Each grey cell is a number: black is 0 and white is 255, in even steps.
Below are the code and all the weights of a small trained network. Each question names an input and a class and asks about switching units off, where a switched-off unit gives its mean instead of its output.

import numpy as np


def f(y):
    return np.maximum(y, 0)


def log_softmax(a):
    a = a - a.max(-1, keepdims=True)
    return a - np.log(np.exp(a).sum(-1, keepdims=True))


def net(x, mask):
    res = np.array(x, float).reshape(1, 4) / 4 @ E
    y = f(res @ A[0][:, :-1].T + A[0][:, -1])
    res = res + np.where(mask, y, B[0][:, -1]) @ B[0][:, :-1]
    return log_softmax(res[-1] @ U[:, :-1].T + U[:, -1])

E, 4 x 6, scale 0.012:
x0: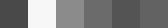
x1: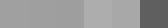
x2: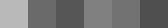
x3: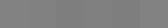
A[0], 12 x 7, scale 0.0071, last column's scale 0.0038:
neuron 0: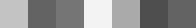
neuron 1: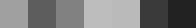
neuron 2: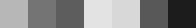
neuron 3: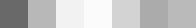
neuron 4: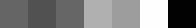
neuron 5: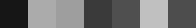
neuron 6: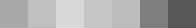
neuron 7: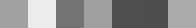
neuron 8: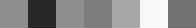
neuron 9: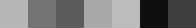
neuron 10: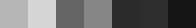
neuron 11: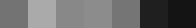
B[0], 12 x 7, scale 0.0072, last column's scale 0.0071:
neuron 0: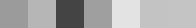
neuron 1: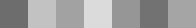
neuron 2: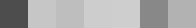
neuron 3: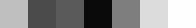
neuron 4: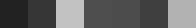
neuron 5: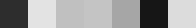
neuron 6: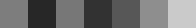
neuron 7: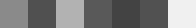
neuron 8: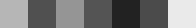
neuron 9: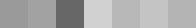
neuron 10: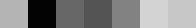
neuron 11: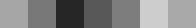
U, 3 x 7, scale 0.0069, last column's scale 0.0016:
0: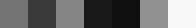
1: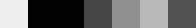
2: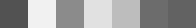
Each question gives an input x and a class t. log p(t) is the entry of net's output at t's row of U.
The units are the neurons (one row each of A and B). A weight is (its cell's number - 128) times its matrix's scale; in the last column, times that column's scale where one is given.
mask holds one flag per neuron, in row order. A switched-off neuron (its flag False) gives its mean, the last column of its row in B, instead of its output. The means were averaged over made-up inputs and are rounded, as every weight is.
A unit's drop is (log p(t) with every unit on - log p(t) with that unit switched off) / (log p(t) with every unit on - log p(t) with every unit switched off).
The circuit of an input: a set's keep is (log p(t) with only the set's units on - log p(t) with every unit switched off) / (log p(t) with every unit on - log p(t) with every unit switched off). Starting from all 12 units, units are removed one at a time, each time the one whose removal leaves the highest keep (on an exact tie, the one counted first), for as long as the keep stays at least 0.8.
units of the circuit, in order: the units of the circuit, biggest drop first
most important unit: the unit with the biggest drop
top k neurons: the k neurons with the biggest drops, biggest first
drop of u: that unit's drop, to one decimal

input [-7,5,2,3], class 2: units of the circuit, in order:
neuron 2; neuron 1
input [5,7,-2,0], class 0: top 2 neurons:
neuron 7; neuron 0
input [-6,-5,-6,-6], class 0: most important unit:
neuron 4
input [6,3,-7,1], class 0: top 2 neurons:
neuron 3; neuron 6
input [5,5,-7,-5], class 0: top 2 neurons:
neuron 3; neuron 6
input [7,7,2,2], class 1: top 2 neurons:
neuron 10; neuron 11
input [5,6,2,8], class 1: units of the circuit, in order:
neuron 10; neuron 11
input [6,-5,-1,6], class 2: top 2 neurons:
neuron 5; neuron 3
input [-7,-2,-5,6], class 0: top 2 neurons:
neuron 4; neuron 8
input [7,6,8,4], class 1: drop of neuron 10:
0.2
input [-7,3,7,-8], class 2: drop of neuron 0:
0.0
